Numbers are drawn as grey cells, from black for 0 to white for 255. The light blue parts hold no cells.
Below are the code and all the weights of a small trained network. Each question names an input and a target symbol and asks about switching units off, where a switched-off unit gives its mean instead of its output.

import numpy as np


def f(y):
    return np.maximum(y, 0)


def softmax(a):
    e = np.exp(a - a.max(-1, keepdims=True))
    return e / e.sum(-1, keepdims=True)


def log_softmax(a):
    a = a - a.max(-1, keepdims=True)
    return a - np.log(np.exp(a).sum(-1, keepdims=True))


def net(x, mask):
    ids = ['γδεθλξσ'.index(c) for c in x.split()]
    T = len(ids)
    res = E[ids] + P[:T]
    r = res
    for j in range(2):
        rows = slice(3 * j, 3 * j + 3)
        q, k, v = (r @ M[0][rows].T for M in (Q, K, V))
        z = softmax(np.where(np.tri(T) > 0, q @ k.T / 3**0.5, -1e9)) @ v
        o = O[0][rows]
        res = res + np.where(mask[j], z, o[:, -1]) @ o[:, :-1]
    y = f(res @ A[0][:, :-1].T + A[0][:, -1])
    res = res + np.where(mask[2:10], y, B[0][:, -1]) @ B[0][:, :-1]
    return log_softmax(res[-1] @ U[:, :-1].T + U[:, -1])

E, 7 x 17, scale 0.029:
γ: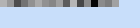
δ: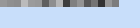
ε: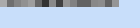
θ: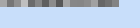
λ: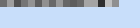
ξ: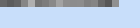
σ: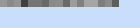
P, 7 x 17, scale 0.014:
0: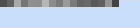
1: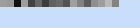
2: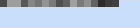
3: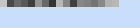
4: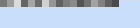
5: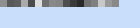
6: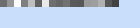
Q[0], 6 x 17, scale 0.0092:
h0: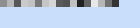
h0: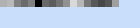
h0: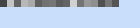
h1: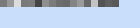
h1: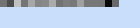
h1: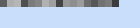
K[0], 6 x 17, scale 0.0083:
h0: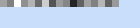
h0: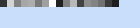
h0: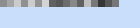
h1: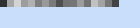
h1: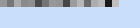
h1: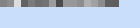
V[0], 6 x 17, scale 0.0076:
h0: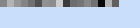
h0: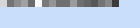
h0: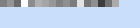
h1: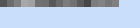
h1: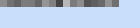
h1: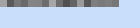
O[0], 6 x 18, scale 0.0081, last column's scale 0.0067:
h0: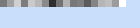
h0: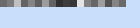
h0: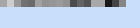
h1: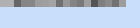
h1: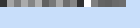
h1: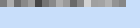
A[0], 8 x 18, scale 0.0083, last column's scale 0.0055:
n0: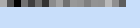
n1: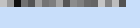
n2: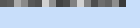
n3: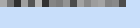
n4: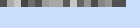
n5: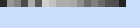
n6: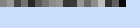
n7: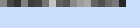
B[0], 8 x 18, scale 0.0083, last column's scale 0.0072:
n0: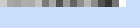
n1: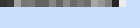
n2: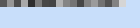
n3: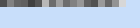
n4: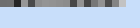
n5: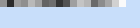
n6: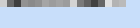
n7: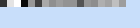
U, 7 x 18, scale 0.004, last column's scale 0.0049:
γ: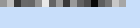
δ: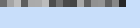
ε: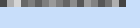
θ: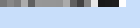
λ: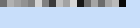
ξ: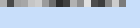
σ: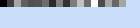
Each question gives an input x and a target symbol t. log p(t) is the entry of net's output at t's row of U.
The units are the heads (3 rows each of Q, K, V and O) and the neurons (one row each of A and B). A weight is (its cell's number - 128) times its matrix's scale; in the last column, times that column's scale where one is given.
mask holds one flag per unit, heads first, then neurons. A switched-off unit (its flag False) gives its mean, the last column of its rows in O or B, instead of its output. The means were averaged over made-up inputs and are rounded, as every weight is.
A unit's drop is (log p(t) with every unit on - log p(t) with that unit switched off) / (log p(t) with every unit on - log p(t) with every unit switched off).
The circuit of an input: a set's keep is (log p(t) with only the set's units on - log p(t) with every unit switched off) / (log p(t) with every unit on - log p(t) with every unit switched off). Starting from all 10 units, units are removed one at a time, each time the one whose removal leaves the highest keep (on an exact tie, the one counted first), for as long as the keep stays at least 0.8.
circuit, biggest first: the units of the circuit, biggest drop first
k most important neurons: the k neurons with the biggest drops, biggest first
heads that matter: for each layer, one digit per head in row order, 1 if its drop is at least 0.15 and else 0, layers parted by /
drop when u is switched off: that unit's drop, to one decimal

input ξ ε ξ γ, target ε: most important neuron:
(n7)
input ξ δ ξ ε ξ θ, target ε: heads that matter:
10
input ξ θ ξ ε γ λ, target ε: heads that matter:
10
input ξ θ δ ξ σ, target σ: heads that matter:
11
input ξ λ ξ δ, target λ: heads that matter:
10
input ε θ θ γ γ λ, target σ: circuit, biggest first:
(h0; n2)
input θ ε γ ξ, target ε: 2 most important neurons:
(n7; n0)
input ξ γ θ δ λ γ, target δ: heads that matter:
10
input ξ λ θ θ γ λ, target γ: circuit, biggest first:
(h0; n6)
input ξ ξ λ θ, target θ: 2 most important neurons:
(n0; n5)
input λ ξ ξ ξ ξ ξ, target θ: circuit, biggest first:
(h0; n5)
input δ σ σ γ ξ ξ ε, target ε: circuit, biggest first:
(n7; h0)
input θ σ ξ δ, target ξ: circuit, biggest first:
(h0; n0)
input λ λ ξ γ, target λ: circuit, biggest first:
(h0)
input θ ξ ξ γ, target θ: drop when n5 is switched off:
0.0
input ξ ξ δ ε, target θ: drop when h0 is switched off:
0.5
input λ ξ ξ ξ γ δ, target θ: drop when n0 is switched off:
0.2
